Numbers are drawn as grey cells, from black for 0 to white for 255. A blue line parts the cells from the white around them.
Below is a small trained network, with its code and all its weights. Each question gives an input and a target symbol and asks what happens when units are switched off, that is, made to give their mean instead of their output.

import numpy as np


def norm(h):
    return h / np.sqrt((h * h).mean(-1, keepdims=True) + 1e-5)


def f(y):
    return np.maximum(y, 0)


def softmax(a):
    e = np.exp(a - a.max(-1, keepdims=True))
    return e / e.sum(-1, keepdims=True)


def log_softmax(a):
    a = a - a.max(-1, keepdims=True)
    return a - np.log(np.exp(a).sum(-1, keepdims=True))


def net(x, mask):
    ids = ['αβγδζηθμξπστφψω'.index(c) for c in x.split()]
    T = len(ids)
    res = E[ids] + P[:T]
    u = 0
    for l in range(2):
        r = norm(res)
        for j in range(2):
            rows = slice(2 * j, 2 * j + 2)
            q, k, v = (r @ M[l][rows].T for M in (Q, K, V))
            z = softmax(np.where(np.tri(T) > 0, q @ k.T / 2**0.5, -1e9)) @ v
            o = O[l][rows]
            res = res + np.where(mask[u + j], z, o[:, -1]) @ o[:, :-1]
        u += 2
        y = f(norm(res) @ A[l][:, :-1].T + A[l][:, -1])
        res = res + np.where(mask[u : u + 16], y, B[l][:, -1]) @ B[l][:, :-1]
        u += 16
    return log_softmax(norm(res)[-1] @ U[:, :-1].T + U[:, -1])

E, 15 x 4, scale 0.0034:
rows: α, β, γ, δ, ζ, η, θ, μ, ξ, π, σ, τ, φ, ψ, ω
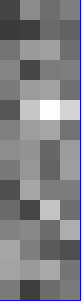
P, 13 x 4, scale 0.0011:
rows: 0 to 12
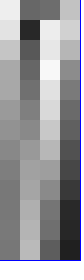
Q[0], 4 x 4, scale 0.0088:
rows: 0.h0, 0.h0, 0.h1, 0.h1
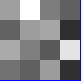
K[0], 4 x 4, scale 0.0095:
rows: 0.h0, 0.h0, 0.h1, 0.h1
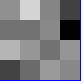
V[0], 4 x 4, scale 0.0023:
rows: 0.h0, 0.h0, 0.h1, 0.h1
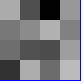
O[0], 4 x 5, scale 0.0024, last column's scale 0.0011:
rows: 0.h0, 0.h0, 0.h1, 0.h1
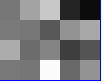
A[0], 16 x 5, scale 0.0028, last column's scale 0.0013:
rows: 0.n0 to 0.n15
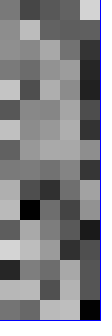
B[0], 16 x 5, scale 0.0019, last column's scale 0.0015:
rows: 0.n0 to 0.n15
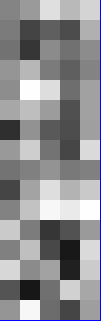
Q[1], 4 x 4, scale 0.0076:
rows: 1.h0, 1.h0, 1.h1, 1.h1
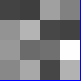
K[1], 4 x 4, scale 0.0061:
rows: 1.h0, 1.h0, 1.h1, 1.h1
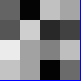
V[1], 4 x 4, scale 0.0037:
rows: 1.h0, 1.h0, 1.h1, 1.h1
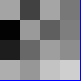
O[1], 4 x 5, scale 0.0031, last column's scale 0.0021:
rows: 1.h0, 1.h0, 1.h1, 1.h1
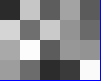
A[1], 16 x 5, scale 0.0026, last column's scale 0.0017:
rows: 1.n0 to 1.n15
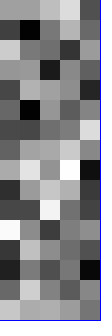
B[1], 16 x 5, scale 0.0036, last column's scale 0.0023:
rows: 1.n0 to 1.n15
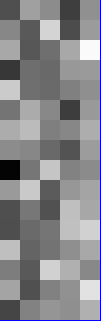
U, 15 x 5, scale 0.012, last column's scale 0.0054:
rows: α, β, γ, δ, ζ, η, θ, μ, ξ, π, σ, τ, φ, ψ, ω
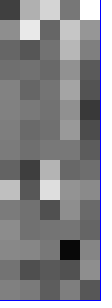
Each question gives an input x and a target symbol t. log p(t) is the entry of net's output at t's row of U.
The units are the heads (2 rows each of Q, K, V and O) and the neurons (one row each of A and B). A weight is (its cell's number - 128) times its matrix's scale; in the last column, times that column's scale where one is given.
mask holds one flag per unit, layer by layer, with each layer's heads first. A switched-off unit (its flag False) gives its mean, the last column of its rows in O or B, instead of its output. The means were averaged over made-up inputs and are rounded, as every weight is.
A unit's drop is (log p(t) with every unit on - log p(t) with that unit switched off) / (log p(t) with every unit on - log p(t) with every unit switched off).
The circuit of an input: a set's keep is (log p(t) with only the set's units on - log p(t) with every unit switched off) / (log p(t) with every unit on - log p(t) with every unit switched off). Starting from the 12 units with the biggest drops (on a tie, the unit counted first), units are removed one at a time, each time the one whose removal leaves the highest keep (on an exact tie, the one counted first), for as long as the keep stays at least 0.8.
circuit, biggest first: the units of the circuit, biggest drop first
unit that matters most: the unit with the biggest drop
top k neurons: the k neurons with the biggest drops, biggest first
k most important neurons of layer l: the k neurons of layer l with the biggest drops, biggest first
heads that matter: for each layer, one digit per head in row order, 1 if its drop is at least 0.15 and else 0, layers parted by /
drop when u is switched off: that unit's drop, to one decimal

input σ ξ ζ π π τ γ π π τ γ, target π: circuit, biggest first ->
[1.h0, 0.h0]
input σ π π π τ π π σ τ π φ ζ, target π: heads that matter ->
00 / 11
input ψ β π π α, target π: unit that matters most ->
1.h0
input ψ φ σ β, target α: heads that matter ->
00 / 10
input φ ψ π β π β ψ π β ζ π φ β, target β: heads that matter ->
00 / 01
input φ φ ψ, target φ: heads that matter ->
10 / 11
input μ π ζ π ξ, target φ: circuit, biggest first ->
[1.h1, 0.n10, 1.n5, 1.n14]
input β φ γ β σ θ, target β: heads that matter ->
10 / 01
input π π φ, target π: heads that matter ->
00 / 01
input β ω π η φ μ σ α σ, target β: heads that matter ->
00 / 11
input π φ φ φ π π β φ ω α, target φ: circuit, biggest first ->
[1.n11, 0.n13]
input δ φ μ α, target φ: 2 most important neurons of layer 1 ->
[1.n2, 1.n11]
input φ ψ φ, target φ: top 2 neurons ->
[1.n5, 1.n6]
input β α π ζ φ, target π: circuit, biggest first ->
[0.n10]
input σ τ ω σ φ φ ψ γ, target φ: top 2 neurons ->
[0.n12, 1.n10]
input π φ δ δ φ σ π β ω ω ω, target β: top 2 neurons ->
[0.n9, 0.n0]
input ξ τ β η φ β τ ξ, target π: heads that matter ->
11 / 11
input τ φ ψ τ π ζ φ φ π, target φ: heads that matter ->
00 / 00
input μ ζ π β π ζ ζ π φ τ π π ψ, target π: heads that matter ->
00 / 11
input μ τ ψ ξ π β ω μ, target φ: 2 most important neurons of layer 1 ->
[1.n5, 1.n6]
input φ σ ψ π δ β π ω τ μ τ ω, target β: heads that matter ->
00 / 10
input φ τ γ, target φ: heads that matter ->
00 / 10
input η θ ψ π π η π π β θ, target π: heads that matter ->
10 / 10
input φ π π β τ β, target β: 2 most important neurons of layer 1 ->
[1.n9, 1.n10]
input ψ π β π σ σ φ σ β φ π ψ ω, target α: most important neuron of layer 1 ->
[1.n1]
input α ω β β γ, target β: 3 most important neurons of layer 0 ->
[0.n10, 0.n12, 0.n0]
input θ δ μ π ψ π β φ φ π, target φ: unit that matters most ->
0.n13
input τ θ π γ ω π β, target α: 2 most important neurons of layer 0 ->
[0.n12, 0.n7]
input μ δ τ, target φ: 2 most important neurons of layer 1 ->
[1.n5, 1.n6]
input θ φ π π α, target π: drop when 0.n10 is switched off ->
0.2
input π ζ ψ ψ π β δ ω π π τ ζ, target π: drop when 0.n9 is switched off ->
-0.1
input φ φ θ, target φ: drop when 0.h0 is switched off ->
0.1
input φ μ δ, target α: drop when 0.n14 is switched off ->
0.0
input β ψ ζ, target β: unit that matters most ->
0.n4
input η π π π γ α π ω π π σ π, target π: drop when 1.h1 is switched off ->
0.2
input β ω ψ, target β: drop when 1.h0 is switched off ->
0.4
